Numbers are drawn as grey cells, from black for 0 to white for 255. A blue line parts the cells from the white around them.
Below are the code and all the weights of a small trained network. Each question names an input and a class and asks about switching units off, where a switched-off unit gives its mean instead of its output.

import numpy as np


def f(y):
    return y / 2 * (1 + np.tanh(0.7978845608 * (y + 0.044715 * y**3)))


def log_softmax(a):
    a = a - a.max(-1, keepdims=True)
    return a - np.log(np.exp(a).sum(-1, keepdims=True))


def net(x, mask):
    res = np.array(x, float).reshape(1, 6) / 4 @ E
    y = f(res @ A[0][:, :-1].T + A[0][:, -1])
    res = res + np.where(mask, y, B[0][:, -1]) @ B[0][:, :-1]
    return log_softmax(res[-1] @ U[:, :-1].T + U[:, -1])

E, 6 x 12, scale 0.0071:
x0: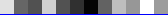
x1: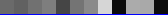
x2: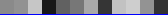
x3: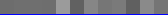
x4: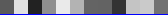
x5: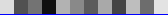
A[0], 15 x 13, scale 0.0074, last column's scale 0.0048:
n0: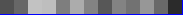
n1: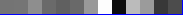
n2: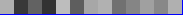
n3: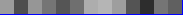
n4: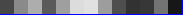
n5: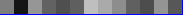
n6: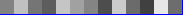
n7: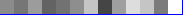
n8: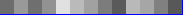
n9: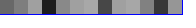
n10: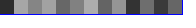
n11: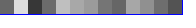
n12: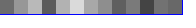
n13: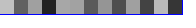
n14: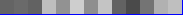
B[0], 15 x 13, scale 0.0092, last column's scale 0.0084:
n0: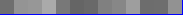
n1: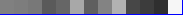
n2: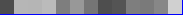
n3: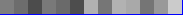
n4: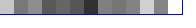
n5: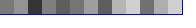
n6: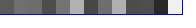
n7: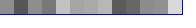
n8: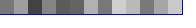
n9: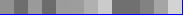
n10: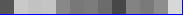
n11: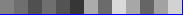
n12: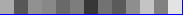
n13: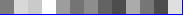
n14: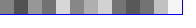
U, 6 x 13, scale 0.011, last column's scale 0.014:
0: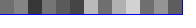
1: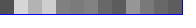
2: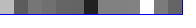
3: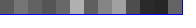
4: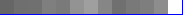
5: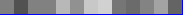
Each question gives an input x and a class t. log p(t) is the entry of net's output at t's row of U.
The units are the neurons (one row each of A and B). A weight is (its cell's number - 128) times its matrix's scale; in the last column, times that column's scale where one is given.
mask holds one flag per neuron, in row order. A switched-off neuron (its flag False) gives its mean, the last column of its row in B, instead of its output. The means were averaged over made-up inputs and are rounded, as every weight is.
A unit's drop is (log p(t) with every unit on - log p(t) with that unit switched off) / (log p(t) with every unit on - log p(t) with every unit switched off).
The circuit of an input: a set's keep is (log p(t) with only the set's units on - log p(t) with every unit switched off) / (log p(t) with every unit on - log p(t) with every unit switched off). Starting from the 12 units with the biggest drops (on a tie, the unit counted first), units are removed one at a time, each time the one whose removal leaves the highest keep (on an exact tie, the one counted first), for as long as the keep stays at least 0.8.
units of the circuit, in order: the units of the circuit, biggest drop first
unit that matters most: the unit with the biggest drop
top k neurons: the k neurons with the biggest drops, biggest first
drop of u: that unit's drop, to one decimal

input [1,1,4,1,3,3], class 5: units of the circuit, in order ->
n7; n9
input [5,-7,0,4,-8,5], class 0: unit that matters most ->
n5
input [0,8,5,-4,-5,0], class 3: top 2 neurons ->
n1; n14
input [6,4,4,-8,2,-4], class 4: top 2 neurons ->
n4; n12
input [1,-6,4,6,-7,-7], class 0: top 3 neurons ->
n3; n5; n13
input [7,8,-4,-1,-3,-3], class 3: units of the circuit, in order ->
n1; n4
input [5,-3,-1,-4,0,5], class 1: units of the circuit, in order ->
n4; n13; n11
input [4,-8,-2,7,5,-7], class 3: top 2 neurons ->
n6; n13
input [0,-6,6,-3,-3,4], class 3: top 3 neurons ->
n6; n14; n10
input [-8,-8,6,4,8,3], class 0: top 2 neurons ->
n11; n8
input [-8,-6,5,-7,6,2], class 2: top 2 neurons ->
n12; n4
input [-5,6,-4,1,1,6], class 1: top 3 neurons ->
n13; n2; n6
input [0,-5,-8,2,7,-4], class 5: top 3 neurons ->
n14; n5; n3
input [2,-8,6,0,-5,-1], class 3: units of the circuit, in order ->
n6
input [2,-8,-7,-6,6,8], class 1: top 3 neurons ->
n13; n1; n2
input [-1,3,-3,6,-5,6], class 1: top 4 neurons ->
n13; n2; n11; n8
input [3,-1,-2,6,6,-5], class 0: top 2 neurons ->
n11; n13
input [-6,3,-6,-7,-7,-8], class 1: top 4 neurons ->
n10; n11; n0; n8
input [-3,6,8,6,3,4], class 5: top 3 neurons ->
n9; n7; n6
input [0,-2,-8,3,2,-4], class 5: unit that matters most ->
n14
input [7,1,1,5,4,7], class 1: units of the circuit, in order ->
n2; n4
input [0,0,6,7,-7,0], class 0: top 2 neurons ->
n5; n3
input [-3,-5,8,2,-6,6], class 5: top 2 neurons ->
n9; n7
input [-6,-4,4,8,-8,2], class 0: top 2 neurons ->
n5; n3
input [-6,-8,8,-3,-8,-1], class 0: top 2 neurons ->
n5; n3
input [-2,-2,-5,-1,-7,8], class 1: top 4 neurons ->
n13; n2; n11; n8
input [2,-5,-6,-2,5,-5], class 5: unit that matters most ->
n14
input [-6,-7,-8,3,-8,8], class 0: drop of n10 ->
0.2
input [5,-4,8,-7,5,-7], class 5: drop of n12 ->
0.0
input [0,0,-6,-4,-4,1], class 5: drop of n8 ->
0.1
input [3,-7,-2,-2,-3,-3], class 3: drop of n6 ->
0.3
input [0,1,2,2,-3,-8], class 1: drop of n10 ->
0.5
